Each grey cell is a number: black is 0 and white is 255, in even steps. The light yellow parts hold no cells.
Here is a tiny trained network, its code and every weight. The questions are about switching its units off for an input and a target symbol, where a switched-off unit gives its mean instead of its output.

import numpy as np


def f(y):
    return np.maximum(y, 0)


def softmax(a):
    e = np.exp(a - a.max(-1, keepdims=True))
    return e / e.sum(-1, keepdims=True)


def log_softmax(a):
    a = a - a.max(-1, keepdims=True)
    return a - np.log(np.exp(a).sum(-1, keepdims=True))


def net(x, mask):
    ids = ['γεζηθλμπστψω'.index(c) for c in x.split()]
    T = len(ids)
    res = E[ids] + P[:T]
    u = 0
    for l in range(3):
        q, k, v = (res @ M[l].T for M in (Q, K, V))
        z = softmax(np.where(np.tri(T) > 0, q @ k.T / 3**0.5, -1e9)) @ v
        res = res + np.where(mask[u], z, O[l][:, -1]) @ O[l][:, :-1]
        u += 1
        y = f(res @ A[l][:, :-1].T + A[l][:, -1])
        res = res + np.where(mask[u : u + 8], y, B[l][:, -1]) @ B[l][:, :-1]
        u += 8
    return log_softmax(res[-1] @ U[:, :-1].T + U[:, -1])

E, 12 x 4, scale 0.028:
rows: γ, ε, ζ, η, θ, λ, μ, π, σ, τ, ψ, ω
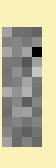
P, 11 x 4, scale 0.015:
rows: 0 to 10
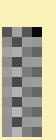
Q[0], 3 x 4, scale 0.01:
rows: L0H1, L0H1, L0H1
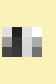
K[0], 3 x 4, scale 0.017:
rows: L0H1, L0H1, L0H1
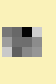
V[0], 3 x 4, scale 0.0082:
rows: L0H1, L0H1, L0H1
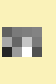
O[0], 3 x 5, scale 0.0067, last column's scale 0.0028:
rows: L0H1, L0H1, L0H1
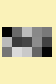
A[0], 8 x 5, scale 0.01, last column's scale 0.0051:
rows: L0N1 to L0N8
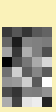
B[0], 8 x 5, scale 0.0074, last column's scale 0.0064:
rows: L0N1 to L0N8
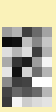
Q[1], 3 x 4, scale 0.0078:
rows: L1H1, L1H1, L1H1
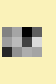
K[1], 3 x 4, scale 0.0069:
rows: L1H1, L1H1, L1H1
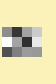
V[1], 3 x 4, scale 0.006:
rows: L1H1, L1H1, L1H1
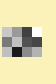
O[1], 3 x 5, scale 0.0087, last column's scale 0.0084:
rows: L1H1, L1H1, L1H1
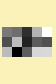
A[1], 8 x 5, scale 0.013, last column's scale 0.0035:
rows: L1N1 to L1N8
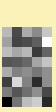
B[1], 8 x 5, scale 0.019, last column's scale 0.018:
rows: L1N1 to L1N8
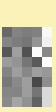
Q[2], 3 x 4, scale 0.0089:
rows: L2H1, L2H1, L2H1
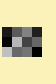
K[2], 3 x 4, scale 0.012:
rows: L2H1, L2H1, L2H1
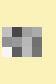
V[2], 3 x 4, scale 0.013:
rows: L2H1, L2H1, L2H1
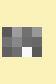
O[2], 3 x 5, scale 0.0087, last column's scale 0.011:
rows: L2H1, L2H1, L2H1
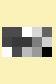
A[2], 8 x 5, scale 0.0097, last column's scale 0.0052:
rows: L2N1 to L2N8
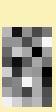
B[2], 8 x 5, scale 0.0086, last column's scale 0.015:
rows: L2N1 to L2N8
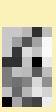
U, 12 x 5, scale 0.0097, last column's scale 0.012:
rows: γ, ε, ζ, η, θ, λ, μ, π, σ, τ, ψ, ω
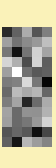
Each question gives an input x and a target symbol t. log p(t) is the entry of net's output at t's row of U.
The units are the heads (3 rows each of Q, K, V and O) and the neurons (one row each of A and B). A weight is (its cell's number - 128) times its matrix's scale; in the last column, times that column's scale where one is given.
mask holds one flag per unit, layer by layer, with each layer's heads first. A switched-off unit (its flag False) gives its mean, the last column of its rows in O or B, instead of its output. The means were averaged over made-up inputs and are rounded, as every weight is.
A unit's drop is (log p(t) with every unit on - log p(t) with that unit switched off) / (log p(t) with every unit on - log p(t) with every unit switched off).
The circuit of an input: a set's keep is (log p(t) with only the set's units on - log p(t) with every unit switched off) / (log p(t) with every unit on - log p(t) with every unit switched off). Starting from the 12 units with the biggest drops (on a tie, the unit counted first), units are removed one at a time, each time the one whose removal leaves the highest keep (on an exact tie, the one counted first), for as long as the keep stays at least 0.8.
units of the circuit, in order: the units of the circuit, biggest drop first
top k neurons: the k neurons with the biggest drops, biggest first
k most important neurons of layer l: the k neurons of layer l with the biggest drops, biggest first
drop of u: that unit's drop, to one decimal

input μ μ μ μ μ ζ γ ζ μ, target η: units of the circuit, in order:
(L0N6; L2N4)
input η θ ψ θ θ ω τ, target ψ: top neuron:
(L0N4)
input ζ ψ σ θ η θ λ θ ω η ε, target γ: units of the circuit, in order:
(L1H1; L1N3; L2H1)
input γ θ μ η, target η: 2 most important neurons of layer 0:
(L0N2; L0N4)
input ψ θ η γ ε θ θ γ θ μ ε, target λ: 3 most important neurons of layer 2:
(L2N1; L2N5; L2N4)
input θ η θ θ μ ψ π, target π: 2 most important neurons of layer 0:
(L0N4; L0N5)
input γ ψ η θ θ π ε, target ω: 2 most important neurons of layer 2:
(L2N4; L2N8)
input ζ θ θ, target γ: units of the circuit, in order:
(L1N3; L1H1; L2H1)
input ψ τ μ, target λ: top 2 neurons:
(L1N6; L0N6)
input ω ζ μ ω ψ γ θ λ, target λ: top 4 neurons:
(L2N3; L1N8; L0N8; L0N2)
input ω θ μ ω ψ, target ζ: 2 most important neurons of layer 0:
(L0N8; L0N6)
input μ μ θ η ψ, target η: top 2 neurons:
(L0N6; L1N7)
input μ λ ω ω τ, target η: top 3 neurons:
(L0N6; L2N4; L1N8)
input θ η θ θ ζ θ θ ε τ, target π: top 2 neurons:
(L0N6; L0N4)
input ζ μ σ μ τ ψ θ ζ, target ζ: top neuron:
(L0N3)
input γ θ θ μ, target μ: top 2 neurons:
(L0N8; L1N3)
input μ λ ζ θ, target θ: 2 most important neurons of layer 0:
(L0N8; L0N4)
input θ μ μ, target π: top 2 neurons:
(L0N6; L0N4)
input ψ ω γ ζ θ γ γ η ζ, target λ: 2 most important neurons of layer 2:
(L2N1; L2N5)
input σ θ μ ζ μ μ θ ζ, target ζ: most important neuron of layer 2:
(L2N6)
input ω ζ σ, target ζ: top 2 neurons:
(L0N6; L1N6)
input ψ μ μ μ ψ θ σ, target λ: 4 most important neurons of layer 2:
(L2N1; L2N5; L2N4; L2N7)
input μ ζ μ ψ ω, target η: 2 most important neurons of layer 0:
(L0N6; L0N5)
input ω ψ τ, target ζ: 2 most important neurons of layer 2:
(L2N8; L2N1)
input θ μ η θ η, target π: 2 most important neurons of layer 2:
(L2N3; L2N2)
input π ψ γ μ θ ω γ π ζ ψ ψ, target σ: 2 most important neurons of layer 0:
(L0N6; L0N5)
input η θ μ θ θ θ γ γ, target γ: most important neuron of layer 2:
(L2N7)
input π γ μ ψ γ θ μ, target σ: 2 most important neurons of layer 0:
(L0N5; L0N6)
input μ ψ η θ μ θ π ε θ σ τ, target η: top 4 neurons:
(L0N6; L0N4; L2N4; L1N8)
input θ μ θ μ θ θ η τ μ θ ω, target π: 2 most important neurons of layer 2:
(L2N3; L2N2)
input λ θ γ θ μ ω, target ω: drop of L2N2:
0.2
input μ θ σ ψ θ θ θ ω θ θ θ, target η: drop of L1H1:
0.1
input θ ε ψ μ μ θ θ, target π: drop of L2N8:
0.0
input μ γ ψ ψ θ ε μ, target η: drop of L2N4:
0.2
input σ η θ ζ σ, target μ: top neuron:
(L0N5)
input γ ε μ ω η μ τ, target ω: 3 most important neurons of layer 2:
(L2N4; L2N8; L2N7)
